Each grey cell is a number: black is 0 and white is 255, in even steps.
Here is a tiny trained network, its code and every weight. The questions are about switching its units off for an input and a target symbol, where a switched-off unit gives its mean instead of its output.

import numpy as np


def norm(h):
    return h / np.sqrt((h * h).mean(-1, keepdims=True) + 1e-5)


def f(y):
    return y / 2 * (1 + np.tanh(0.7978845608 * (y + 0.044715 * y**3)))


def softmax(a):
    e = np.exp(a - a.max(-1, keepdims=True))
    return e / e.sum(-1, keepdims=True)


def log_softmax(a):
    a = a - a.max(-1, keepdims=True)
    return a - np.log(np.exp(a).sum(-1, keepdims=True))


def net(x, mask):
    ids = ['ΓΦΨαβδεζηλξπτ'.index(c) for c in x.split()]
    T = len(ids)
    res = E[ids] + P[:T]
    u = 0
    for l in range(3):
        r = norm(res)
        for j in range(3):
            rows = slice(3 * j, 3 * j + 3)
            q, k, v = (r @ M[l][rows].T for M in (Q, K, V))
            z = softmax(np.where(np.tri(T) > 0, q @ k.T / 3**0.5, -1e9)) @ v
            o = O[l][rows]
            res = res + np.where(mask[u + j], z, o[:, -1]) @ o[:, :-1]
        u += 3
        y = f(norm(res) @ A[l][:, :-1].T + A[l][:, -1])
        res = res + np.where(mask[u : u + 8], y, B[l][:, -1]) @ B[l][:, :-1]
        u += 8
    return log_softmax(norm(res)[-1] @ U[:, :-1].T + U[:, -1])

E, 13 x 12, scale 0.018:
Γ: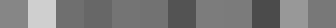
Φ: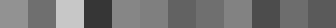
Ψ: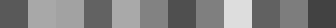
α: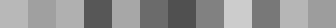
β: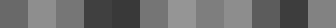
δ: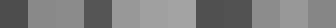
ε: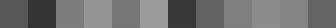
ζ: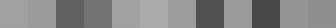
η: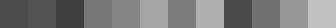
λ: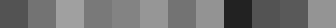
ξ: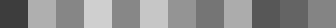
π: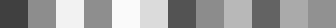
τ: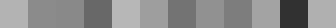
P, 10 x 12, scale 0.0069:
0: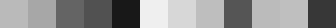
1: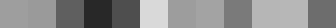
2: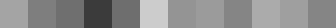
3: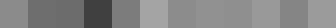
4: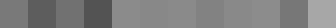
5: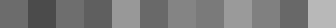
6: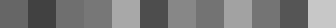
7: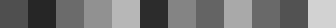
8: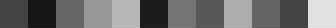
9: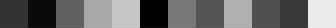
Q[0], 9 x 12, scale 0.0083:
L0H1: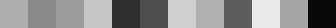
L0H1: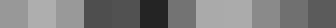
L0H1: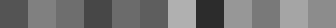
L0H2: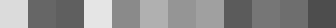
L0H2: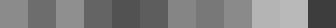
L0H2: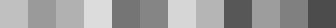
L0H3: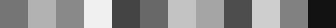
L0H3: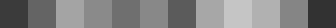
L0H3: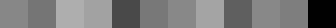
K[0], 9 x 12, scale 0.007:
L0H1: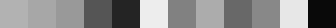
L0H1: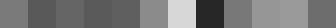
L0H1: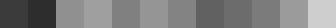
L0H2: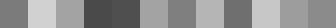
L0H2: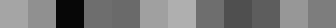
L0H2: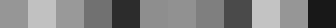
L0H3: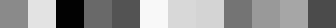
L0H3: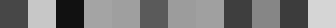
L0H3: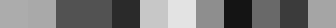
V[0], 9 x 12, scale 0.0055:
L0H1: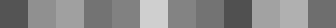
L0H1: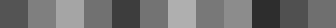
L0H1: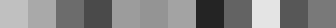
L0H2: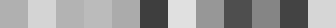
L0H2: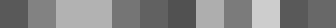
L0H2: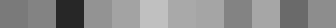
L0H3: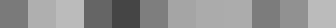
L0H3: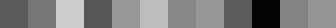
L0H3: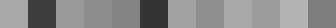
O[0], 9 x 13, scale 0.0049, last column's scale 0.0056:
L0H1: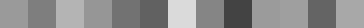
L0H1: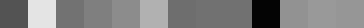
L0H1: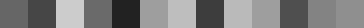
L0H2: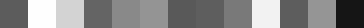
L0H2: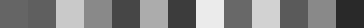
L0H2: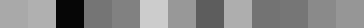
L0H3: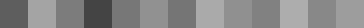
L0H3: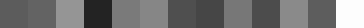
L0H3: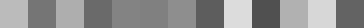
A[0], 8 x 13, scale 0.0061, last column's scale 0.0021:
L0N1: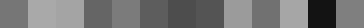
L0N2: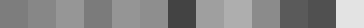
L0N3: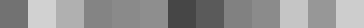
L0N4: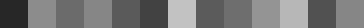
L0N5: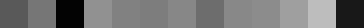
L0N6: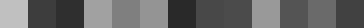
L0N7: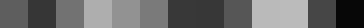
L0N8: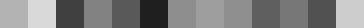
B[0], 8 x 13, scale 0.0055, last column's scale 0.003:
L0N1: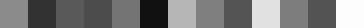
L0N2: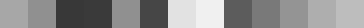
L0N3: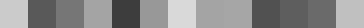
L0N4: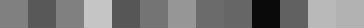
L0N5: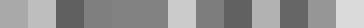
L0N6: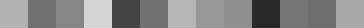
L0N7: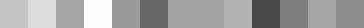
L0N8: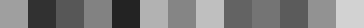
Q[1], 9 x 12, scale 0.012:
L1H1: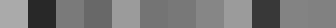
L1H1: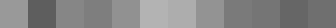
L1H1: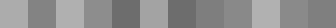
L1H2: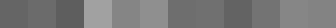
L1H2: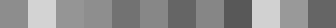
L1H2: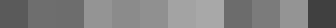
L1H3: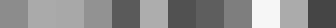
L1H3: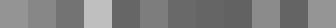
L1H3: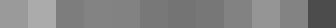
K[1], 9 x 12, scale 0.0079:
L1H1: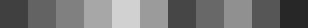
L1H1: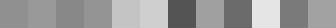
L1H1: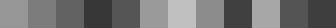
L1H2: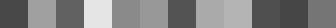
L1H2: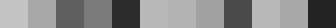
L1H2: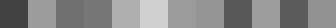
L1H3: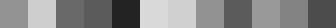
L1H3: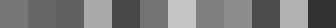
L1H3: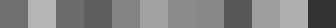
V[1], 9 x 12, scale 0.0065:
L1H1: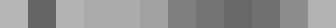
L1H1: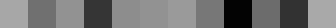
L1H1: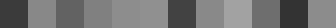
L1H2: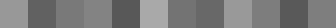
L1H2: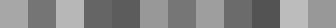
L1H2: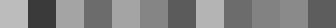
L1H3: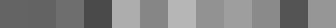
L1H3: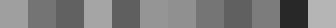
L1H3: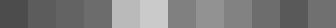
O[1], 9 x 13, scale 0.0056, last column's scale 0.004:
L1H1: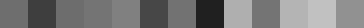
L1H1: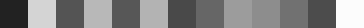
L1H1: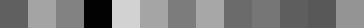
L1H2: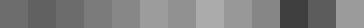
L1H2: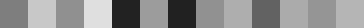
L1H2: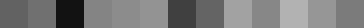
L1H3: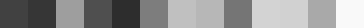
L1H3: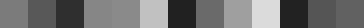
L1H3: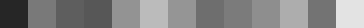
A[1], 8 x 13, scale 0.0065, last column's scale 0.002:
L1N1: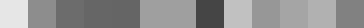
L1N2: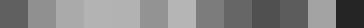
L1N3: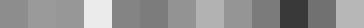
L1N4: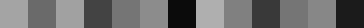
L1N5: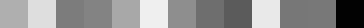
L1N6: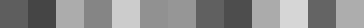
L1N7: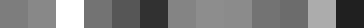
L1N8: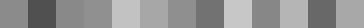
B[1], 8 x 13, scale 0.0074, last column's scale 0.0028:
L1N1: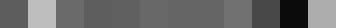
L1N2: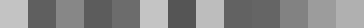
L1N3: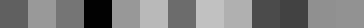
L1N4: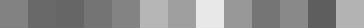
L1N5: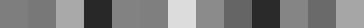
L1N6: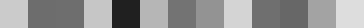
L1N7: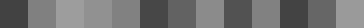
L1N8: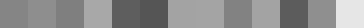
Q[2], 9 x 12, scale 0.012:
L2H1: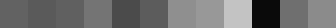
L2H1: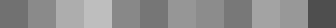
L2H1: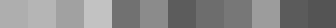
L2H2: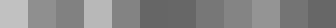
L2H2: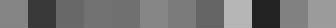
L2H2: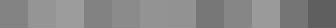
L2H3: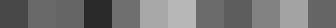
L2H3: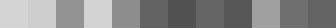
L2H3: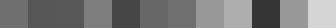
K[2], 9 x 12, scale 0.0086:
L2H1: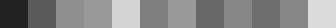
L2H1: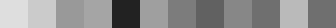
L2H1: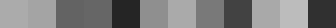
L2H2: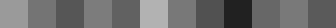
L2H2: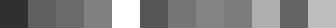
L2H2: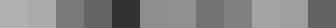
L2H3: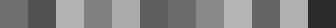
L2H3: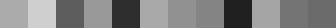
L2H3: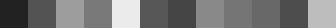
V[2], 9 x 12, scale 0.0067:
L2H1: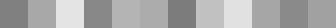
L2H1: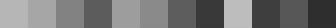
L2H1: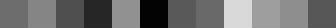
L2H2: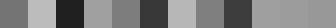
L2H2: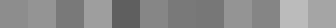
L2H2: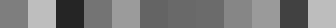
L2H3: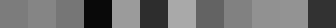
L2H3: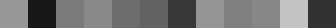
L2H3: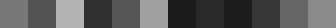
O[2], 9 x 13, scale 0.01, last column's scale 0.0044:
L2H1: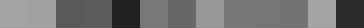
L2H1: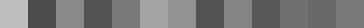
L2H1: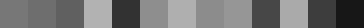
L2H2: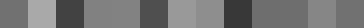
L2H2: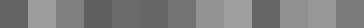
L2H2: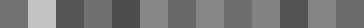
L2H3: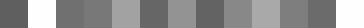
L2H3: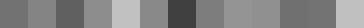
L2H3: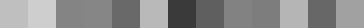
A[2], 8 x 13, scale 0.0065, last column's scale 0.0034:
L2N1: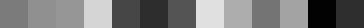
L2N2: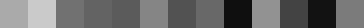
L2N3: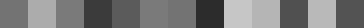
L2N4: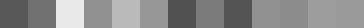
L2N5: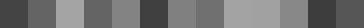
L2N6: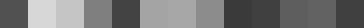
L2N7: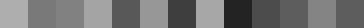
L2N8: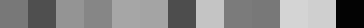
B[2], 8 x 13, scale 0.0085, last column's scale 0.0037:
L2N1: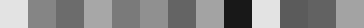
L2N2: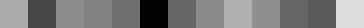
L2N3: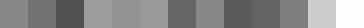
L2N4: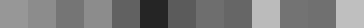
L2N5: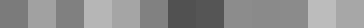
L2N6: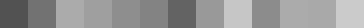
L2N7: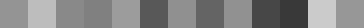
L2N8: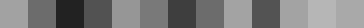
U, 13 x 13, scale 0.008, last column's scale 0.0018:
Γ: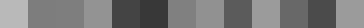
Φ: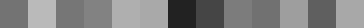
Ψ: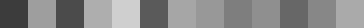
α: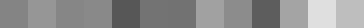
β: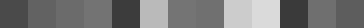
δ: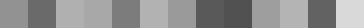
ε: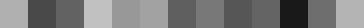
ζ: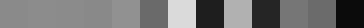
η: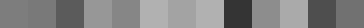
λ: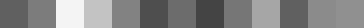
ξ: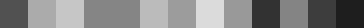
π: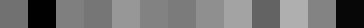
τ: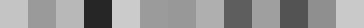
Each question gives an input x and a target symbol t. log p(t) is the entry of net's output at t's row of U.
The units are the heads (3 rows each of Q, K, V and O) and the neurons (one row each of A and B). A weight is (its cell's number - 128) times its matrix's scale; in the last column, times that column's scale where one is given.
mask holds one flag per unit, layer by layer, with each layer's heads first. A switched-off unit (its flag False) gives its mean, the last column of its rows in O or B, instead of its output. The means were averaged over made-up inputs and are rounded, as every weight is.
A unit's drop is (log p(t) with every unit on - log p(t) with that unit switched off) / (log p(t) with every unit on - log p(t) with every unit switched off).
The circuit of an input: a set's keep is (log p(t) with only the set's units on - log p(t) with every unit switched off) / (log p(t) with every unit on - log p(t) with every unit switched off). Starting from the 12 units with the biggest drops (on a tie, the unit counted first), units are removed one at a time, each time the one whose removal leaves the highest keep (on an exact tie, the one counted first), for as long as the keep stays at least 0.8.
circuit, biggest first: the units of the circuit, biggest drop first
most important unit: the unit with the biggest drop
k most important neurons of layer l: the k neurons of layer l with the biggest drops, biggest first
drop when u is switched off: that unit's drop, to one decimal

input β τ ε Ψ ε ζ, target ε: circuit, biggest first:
L1H3, L0H3, L0N7
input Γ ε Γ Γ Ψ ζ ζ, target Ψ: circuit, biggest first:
L2H3, L0N1
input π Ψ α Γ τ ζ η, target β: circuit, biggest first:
L0H1, L1H3
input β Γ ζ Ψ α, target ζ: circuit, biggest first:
L2H1
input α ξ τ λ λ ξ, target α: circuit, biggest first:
L2H3, L2H1
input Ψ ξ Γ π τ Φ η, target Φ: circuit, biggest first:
L1N6, L2H3, L1N8
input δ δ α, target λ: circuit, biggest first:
L0H1, L2H1, L1H1
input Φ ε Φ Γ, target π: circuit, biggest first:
L0H2, L2H2
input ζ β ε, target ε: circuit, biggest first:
L1H3, L0N7
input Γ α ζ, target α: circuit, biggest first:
L0H3, L1H2, L2H3
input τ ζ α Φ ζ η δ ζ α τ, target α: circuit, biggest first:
L0H3, L2H1
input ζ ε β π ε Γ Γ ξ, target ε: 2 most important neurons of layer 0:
L0N7, L0N3
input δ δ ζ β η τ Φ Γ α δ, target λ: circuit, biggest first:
L0H2, L1H3
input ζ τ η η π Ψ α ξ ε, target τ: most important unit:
L0N6
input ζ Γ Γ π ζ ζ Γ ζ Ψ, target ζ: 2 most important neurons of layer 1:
L1N6, L1N4
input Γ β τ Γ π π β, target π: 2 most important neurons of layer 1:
L1N6, L1N1
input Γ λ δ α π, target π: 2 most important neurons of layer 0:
L0N3, L0N5
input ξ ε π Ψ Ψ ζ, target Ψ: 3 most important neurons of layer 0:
L0N1, L0N2, L0N3
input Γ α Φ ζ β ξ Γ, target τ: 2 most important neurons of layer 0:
L0N8, L0N3
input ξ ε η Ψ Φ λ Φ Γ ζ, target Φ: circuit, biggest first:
L2H3
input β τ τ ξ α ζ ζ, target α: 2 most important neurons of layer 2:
L2N3, L2N6
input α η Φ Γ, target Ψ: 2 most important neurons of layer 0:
L0N5, L0N4
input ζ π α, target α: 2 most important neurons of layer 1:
L1N1, L1N6
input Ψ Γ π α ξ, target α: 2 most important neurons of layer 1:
L1N1, L1N2
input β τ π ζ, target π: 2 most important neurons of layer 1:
L1N5, L1N6
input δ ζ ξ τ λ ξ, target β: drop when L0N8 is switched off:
-0.1
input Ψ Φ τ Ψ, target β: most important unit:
L0H1
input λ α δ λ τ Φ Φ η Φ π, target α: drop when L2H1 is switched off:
0.7
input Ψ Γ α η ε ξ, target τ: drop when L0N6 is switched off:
0.1
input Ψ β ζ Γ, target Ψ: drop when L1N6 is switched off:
0.1
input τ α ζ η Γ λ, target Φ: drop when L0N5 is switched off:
0.2
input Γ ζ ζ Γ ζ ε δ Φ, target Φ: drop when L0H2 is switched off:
-0.1
